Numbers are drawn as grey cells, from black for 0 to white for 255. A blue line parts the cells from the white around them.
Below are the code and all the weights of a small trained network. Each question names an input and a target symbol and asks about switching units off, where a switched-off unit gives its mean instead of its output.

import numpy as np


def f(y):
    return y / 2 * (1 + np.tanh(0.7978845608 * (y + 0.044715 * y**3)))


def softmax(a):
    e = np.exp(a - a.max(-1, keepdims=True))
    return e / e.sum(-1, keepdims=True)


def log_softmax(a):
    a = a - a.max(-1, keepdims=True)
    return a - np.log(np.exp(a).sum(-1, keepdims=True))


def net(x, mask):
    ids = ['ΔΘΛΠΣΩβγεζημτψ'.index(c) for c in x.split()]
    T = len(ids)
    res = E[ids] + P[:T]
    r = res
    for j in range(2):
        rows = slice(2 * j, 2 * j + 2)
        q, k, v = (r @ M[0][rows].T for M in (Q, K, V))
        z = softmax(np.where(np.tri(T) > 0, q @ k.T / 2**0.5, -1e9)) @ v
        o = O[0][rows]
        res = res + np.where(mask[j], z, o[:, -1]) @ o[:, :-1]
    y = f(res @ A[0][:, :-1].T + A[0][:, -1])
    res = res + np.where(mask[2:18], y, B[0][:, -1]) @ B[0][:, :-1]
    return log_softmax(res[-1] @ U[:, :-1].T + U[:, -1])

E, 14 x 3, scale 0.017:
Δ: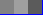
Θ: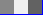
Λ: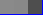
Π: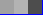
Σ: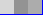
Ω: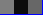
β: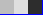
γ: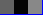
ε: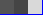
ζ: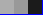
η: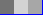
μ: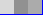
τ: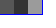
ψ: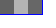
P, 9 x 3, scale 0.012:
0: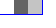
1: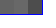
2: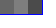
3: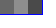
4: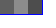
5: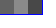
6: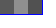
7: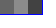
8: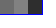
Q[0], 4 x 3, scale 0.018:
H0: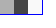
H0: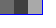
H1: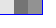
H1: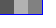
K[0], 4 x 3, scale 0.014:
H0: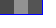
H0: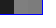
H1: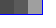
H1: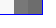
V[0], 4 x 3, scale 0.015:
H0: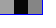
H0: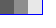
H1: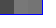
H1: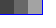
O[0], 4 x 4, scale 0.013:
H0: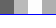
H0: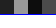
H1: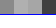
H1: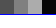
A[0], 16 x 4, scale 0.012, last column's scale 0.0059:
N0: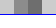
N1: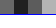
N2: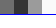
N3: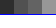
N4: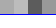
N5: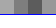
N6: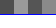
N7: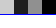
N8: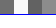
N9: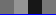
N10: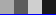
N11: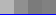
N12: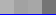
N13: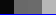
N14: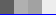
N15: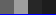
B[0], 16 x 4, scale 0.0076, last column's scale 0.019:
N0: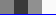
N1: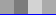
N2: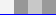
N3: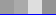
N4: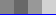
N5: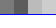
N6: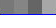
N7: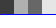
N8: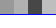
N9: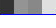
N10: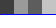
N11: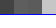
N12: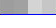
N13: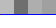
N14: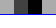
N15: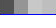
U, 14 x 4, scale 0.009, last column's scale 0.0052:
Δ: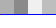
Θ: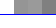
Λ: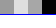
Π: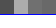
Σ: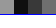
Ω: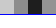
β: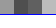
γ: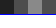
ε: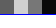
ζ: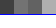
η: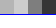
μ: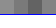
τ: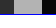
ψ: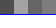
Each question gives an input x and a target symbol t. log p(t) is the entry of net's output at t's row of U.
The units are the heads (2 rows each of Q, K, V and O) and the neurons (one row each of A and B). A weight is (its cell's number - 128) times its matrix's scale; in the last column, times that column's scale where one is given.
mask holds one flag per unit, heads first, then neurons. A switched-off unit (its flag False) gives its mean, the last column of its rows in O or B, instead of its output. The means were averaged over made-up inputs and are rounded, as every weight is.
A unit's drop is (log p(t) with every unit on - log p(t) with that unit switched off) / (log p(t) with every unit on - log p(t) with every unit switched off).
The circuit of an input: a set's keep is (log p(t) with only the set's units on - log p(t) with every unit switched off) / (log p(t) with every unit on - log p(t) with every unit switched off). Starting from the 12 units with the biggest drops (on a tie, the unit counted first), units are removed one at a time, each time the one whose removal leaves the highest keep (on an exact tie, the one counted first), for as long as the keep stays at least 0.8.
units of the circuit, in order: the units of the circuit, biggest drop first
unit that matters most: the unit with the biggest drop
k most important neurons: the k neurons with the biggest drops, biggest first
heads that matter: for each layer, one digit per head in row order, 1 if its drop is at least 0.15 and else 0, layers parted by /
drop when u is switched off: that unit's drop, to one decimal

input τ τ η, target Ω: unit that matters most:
N14
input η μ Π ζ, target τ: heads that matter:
10
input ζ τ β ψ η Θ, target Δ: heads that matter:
10
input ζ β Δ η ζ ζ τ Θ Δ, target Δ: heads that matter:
10
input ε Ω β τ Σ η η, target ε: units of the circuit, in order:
(H0, N8)
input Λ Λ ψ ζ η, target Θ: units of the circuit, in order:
(N7, N9, N15)
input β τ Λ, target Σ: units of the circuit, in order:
(H0, H1)
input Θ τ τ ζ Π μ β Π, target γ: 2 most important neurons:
(N9, N15)
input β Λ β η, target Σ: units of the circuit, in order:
(H1, H0)
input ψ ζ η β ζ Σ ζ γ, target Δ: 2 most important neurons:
(N2, N14)
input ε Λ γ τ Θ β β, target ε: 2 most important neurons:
(N15, N8)
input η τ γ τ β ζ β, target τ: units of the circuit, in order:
(H0, N15, N9, N3)
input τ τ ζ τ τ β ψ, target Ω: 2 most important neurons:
(N14, N8)
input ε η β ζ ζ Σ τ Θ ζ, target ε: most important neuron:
(N8)
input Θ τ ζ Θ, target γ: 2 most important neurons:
(N9, N15)
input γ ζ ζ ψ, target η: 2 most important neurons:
(N14, N8)
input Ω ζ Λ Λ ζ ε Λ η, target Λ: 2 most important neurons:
(N12, N10)
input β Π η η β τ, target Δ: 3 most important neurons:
(N1, N3, N2)
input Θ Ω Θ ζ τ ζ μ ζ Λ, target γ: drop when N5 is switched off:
0.1
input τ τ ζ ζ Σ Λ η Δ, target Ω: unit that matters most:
N14
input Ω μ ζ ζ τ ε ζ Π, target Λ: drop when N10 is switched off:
0.2
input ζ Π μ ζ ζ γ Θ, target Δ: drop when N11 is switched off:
0.0
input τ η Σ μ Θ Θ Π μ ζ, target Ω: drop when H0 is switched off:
1.1
